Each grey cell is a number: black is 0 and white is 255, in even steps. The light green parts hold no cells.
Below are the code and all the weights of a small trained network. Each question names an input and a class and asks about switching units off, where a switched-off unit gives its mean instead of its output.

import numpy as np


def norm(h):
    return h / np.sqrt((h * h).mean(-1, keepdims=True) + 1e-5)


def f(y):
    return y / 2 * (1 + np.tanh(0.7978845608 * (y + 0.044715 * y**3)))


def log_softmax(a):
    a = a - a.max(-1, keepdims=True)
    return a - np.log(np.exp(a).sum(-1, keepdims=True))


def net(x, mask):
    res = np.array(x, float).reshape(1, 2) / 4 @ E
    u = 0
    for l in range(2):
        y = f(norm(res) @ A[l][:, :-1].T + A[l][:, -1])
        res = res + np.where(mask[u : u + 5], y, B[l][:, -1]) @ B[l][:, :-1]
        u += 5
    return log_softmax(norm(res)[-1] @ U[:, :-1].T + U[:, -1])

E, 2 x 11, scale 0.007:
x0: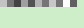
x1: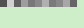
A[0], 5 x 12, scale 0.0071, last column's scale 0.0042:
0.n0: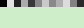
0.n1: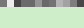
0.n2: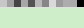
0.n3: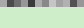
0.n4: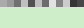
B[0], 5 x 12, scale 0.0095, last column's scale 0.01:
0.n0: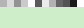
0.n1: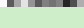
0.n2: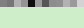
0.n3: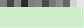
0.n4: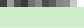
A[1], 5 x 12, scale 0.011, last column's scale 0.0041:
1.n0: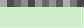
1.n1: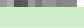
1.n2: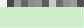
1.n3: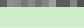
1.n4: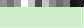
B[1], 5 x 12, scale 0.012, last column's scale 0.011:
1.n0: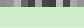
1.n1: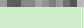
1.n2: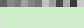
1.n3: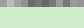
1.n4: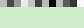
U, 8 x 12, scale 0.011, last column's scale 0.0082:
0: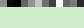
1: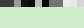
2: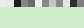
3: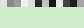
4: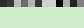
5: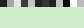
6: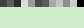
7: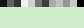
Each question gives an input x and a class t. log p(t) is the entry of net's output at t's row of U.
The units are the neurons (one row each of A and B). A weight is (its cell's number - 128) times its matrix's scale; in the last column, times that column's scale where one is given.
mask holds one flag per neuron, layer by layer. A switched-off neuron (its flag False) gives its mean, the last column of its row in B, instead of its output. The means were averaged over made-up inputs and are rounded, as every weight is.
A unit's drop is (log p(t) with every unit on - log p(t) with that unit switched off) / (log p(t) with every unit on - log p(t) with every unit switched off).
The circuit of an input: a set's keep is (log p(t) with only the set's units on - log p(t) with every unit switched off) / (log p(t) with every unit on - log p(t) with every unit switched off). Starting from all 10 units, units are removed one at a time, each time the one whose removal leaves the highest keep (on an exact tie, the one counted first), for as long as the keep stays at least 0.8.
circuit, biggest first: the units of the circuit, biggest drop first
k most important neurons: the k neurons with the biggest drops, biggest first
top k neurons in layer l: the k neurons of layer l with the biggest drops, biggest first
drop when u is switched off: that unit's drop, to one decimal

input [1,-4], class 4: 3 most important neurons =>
[1.n2; 0.n4; 0.n0]
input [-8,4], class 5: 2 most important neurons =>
[0.n0; 1.n4]
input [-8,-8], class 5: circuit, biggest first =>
[1.n4]
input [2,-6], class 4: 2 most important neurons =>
[1.n2; 0.n4]
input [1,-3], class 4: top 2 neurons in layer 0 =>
[0.n4; 0.n2]
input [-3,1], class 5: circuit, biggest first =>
[0.n0; 1.n4; 0.n2]
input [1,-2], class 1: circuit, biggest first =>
[0.n0; 1.n4]
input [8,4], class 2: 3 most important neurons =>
[0.n0; 1.n4; 0.n4]
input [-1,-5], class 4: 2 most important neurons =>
[0.n4; 0.n0]
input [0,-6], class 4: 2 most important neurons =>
[0.n0; 0.n4]
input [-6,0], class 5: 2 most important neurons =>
[0.n0; 1.n4]
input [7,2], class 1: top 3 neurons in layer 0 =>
[0.n2; 0.n4; 0.n3]
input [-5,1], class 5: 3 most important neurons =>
[0.n0; 1.n4; 0.n1]
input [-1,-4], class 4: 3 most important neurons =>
[0.n4; 0.n0; 0.n1]
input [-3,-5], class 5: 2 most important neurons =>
[0.n0; 0.n1]
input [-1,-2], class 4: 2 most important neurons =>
[0.n4; 0.n0]
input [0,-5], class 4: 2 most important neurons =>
[0.n0; 0.n4]
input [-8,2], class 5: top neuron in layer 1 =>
[1.n4]
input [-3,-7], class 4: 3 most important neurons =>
[0.n4; 0.n0; 1.n4]
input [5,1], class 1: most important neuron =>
[0.n4]
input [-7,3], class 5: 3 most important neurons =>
[0.n0; 1.n4; 0.n1]
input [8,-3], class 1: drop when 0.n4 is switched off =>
0.0
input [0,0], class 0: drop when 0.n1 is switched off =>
0.9
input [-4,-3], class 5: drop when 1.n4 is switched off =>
0.7
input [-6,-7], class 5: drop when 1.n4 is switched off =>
0.7
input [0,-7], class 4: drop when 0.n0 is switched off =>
0.9
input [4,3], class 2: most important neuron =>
[0.n4]
